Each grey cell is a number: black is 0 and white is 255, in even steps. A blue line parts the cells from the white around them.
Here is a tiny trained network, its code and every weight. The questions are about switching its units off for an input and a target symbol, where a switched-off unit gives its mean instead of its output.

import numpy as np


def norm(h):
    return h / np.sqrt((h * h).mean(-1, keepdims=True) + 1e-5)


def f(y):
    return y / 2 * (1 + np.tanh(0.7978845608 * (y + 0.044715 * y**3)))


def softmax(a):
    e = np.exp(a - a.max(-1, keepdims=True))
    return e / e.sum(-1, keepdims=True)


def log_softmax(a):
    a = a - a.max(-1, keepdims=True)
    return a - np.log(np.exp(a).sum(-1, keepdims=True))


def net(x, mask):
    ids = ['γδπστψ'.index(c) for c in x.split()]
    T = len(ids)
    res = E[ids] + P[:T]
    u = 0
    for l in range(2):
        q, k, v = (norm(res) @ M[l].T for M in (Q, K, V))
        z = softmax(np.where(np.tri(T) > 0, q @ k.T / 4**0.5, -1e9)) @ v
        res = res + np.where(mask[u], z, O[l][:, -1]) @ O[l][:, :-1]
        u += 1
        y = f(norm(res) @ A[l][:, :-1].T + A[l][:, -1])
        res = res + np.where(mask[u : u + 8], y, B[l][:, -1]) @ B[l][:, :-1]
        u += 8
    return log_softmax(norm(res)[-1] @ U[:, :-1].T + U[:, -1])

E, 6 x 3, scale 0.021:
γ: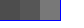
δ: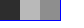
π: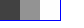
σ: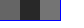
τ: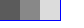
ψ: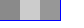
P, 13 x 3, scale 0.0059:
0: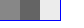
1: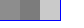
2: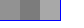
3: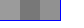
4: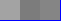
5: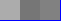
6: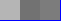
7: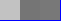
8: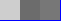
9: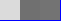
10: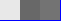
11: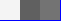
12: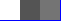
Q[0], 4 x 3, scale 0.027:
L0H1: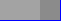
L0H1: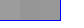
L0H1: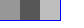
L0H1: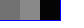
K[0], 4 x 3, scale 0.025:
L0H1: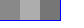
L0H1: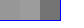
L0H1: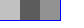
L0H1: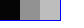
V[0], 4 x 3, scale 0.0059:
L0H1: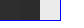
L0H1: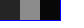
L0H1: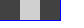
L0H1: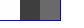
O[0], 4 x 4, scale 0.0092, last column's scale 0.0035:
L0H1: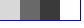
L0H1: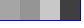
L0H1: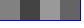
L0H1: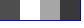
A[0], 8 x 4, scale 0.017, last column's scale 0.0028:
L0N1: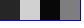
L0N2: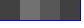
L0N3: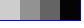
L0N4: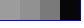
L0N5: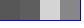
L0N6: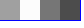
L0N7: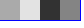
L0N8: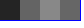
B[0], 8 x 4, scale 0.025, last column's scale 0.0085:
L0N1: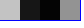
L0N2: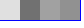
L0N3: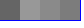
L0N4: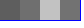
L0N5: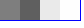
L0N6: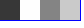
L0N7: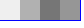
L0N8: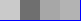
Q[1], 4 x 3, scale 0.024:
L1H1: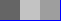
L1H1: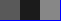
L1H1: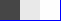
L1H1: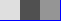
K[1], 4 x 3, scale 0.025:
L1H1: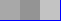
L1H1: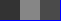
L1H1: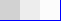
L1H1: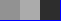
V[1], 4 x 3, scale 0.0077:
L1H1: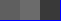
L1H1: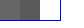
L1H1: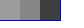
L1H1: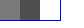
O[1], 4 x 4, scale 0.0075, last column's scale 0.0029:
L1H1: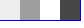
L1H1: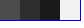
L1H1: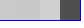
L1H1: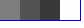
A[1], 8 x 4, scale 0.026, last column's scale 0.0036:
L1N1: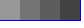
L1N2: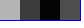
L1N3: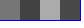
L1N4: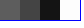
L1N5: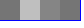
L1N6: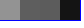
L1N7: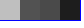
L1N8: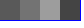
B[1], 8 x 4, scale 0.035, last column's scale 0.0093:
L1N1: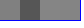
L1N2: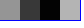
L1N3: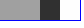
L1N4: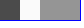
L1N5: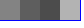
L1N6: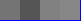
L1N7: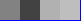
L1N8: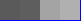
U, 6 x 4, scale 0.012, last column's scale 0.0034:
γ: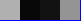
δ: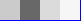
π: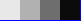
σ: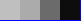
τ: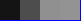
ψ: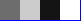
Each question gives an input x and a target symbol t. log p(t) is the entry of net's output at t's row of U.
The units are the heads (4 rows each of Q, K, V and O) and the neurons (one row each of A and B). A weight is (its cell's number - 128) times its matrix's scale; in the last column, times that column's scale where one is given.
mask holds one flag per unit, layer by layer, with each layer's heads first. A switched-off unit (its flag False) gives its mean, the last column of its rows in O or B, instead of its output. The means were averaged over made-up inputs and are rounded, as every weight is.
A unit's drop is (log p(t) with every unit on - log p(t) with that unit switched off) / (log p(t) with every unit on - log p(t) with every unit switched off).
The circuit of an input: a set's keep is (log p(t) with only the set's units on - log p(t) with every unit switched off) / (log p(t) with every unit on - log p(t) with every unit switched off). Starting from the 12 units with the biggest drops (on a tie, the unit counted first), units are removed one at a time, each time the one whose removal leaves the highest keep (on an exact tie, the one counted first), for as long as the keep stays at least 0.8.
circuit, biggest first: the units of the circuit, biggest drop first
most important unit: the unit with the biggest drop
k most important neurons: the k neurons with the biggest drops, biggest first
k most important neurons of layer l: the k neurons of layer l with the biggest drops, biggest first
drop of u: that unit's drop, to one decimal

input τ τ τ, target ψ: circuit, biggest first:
[L1N4; L1H1]
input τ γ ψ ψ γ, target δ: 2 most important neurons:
[L0N6; L0N5]
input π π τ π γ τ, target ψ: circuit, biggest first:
[L1H1; L1N4]
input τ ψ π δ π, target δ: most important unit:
L0N5
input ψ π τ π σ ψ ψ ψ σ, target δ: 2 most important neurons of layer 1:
[L1N2; L1N3]
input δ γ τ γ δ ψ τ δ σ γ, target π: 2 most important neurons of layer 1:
[L1N7; L1N2]
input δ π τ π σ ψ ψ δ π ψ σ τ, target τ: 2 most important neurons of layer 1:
[L1N8; L1N2]
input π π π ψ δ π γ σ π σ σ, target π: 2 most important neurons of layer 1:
[L1N8; L1N2]
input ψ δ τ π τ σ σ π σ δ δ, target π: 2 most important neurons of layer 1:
[L1N7; L1N8]
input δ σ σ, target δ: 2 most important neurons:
[L0N5; L0N6]
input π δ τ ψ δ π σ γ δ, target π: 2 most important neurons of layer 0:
[L0N1; L0N7]
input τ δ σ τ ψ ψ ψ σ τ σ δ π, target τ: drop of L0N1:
0.0
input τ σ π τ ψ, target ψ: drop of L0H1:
0.1
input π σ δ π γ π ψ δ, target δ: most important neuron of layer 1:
[L1N2]
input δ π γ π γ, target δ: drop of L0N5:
1.3
